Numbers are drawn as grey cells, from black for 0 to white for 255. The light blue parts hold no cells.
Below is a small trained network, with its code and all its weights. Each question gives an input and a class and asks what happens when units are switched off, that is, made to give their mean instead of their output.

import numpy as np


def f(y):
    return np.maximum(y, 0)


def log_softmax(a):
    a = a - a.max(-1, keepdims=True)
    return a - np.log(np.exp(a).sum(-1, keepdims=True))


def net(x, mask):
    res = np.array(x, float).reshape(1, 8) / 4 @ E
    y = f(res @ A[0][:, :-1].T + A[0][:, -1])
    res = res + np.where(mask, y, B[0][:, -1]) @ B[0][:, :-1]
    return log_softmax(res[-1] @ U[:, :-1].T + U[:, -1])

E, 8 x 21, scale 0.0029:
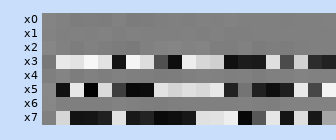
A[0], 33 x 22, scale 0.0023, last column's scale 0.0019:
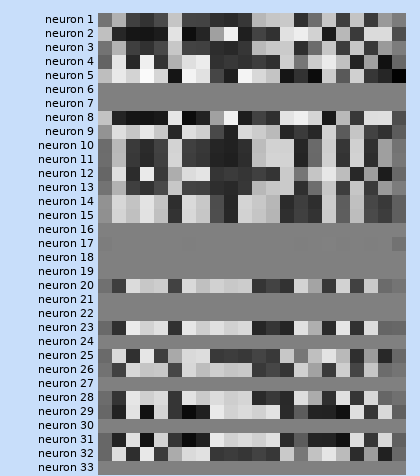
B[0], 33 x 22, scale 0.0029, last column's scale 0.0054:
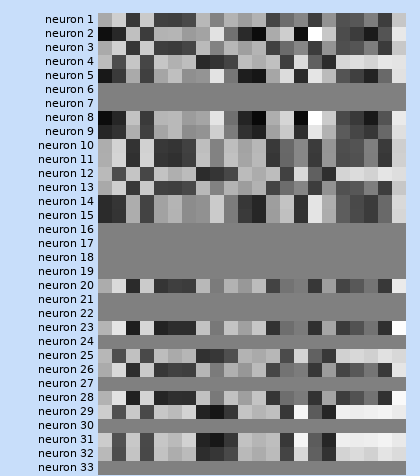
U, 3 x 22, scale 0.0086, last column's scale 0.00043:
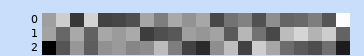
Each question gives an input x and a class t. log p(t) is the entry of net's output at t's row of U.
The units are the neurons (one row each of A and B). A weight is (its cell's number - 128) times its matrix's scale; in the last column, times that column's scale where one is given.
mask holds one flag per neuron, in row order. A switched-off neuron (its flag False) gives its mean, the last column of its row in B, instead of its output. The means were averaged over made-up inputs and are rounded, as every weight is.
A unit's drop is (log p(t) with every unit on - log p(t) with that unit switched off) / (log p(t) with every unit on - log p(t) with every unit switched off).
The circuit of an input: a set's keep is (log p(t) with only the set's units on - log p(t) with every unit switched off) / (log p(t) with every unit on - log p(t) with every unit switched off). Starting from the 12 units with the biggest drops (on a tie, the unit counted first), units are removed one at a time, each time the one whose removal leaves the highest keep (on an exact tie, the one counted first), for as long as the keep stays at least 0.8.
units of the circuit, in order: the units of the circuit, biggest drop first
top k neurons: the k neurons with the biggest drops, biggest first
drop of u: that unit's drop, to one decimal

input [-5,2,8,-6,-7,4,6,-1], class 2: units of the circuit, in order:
(neuron 8)
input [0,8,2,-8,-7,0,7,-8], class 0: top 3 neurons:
(neuron 23; neuron 28; neuron 20)
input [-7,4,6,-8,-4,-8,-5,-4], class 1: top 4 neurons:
(neuron 4; neuron 12; neuron 32; neuron 25)
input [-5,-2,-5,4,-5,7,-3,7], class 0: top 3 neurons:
(neuron 11; neuron 10; neuron 3)
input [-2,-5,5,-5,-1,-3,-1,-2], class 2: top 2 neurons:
(neuron 8; neuron 2)
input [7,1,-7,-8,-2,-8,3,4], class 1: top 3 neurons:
(neuron 4; neuron 12; neuron 32)
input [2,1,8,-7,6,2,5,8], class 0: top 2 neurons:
(neuron 11; neuron 10)
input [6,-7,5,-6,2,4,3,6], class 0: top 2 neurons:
(neuron 11; neuron 10)
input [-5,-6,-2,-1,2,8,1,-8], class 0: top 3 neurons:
(neuron 23; neuron 28; neuron 20)
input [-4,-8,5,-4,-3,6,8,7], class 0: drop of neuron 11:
0.2
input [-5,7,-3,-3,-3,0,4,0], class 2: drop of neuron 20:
0.0
